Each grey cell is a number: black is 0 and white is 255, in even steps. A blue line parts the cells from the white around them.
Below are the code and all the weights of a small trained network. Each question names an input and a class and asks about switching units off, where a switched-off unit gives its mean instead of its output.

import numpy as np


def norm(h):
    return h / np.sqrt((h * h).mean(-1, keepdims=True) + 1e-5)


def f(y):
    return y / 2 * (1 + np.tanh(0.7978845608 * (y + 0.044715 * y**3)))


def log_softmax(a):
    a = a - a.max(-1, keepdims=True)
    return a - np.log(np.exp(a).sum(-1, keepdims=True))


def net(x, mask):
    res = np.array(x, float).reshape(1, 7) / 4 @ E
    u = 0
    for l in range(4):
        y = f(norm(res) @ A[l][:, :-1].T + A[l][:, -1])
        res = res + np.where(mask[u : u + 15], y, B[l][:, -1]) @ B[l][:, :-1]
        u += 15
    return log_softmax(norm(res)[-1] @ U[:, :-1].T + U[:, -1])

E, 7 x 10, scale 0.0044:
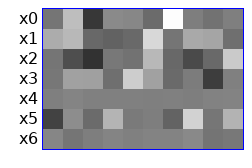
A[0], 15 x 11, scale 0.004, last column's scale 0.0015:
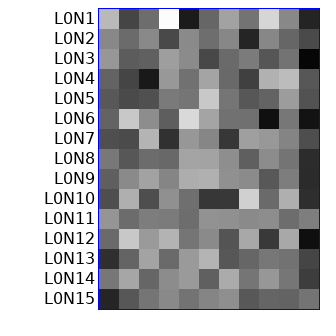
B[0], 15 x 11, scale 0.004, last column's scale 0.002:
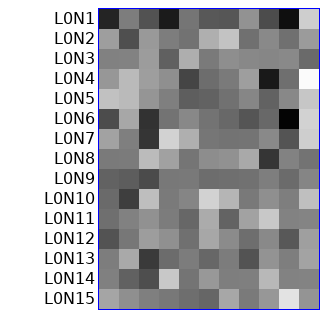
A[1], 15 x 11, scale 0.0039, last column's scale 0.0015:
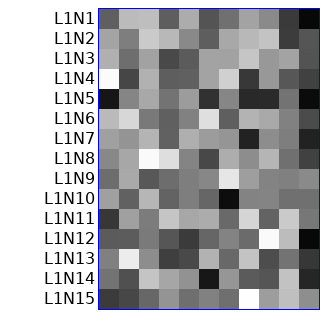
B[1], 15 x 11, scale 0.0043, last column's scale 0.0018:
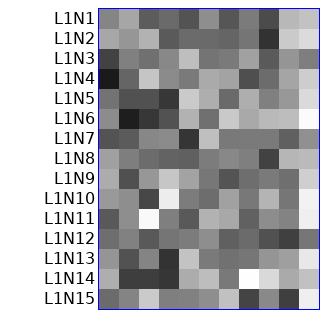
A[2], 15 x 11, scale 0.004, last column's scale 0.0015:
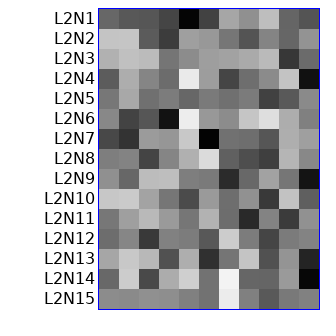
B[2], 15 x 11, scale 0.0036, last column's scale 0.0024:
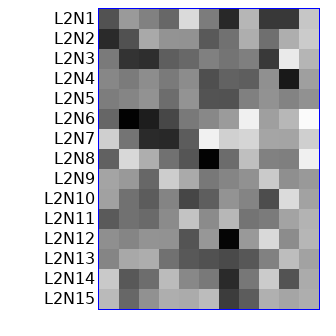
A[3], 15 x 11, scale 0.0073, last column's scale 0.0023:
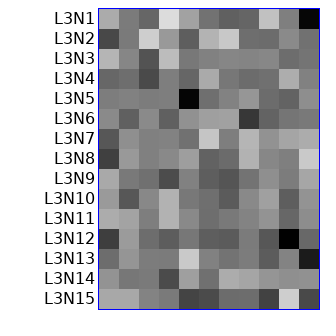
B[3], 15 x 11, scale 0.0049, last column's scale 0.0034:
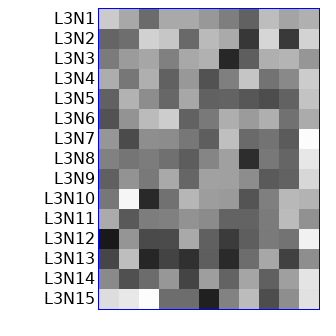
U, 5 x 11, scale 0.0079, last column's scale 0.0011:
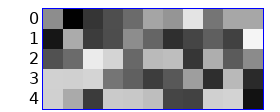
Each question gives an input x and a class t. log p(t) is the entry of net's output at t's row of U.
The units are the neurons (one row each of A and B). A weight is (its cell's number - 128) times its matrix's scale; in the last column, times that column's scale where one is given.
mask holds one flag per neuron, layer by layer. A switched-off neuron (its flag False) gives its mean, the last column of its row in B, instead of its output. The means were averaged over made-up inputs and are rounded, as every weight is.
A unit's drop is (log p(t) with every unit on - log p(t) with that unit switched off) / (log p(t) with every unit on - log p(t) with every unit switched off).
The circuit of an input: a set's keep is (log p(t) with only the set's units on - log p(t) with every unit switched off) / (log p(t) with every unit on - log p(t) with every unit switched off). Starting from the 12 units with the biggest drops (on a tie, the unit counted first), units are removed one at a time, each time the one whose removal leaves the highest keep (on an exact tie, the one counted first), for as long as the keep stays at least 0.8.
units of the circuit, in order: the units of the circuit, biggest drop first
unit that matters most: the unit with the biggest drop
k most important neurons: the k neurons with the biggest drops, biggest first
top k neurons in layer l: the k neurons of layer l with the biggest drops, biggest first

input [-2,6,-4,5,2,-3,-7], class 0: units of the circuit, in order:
[L1N6, L2N6]
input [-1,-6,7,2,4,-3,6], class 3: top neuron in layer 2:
[L2N8]
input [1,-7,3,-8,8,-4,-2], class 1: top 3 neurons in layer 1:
[L1N6, L1N13, L1N12]
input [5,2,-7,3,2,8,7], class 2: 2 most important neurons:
[L1N11, L3N2]
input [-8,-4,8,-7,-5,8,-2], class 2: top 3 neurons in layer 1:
[L1N15, L1N11, L1N2]
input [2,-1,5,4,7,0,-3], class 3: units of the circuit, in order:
[L3N15, L0N5]
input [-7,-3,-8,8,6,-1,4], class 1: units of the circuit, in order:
[L0N6, L3N12]
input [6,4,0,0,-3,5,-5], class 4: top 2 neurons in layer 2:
[L2N14, L2N15]
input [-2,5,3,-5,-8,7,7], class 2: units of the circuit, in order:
[L1N15, L1N11]
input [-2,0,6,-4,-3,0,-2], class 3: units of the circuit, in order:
[L0N4, L3N15]
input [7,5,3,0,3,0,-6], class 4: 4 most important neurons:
[L2N14, L1N14, L1N9, L1N5]
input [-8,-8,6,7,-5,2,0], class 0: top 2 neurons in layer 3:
[L3N12, L3N5]
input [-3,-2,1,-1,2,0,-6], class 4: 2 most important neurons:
[L0N7, L1N10]
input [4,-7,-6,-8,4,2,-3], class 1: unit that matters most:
L0N1
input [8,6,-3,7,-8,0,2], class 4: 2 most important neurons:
[L2N14, L0N1]
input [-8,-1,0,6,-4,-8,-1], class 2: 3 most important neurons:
[L1N4, L0N2, L3N6]
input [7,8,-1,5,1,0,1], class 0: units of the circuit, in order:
[L2N6, L1N6]
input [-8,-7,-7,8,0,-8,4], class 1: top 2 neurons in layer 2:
[L2N15, L2N10]
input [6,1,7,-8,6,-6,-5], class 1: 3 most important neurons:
[L0N1, L2N1, L1N2]
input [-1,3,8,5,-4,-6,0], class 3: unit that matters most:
L2N8
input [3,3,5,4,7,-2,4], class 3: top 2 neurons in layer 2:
[L2N1, L2N10]
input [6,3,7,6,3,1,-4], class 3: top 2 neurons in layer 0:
[L0N1, L0N5]
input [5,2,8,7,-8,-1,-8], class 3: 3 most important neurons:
[L3N15, L0N5, L0N1]
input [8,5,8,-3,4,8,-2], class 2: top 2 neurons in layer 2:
[L2N3, L2N13]
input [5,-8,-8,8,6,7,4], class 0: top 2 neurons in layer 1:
[L1N5, L1N14]
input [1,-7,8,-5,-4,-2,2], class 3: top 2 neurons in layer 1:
[L1N6, L1N13]
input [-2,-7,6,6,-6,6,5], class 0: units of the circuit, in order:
[L2N7]
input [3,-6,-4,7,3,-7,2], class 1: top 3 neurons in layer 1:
[L1N6, L1N5, L1N11]
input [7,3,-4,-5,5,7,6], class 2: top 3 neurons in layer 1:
[L1N11, L1N15, L1N10]
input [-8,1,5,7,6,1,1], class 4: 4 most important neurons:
[L1N10, L0N1, L2N9, L0N7]
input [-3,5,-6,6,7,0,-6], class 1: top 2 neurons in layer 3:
[L3N13, L3N8]
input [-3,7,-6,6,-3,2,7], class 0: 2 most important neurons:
[L1N6, L2N6]
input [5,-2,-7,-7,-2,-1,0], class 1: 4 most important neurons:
[L0N1, L2N1, L3N12, L0N4]
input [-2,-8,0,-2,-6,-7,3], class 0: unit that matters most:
L1N14
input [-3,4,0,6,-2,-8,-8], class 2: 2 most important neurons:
[L0N2, L0N1]
